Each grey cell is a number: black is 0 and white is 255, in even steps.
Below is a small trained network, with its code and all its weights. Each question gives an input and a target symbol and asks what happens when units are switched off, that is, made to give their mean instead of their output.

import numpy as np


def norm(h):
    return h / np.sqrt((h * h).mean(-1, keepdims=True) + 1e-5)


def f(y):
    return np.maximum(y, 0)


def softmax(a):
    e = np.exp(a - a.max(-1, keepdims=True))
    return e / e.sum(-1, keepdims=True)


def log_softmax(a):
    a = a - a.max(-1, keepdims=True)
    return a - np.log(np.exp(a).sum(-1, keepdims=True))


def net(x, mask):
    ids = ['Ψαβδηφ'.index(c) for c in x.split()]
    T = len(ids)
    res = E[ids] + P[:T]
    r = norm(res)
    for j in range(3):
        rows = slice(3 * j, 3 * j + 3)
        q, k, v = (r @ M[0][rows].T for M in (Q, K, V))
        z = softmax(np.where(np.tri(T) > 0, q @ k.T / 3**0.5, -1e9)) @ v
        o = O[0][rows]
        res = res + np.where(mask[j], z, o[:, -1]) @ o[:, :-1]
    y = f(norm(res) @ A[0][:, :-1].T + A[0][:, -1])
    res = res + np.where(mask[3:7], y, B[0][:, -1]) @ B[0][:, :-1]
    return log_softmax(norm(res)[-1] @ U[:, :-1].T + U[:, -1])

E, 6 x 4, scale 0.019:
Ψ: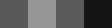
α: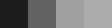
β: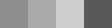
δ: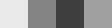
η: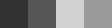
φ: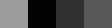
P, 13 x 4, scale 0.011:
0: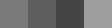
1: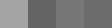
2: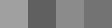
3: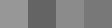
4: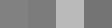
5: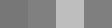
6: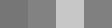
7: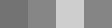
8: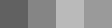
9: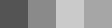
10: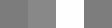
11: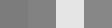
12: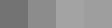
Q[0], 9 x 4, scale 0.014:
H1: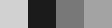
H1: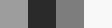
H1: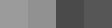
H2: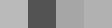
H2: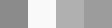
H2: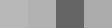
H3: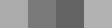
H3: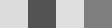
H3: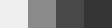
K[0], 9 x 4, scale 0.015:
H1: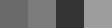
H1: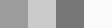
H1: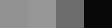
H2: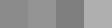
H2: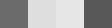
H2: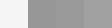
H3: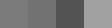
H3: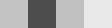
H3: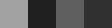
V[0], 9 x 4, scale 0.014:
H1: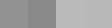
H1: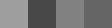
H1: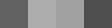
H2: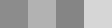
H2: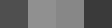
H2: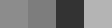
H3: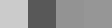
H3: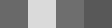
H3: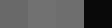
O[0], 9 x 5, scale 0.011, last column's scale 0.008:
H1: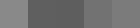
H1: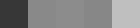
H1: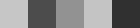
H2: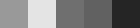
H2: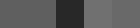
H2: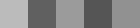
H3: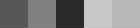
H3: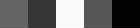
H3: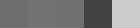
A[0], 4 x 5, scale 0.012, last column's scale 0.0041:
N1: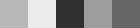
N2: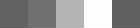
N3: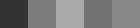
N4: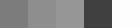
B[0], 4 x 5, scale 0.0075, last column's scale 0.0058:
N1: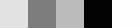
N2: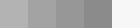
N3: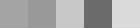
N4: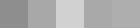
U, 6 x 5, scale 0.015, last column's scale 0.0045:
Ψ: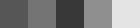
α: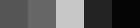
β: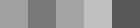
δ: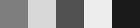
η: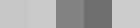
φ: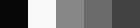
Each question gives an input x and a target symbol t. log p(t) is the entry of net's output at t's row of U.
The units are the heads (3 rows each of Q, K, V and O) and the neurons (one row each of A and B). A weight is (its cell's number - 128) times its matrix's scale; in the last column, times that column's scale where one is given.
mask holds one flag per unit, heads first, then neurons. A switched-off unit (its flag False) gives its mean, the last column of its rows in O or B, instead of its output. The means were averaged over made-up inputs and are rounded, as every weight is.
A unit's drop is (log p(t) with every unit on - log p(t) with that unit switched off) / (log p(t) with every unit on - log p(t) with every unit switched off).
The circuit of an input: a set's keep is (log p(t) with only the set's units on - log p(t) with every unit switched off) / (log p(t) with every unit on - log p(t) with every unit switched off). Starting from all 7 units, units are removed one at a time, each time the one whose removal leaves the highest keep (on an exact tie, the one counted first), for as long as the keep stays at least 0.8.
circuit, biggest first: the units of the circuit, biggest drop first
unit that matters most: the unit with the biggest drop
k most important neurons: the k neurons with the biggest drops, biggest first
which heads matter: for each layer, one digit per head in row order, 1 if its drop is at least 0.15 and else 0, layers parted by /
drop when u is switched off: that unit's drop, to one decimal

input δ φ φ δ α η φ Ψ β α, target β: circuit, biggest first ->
[H1]
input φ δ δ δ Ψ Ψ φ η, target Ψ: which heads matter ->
110
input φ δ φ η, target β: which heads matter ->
011
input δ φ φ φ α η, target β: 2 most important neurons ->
[N1 N2]
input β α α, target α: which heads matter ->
101
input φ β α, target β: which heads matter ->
101
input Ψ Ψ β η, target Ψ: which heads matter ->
010
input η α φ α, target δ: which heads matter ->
111
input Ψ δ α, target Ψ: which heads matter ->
110
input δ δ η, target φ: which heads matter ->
100
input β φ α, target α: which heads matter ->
001
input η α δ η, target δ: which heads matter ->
111
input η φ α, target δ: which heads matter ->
101
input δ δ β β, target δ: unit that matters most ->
H1
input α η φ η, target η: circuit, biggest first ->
[H3 H1 H2]
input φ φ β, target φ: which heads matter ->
010
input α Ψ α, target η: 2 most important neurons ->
[N2 N3]
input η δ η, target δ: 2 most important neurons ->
[N1 N2]
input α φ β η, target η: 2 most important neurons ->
[N2 N3]
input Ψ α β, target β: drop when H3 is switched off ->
0.9
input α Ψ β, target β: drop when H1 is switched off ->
1.2
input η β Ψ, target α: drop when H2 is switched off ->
0.0
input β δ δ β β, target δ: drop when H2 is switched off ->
0.7
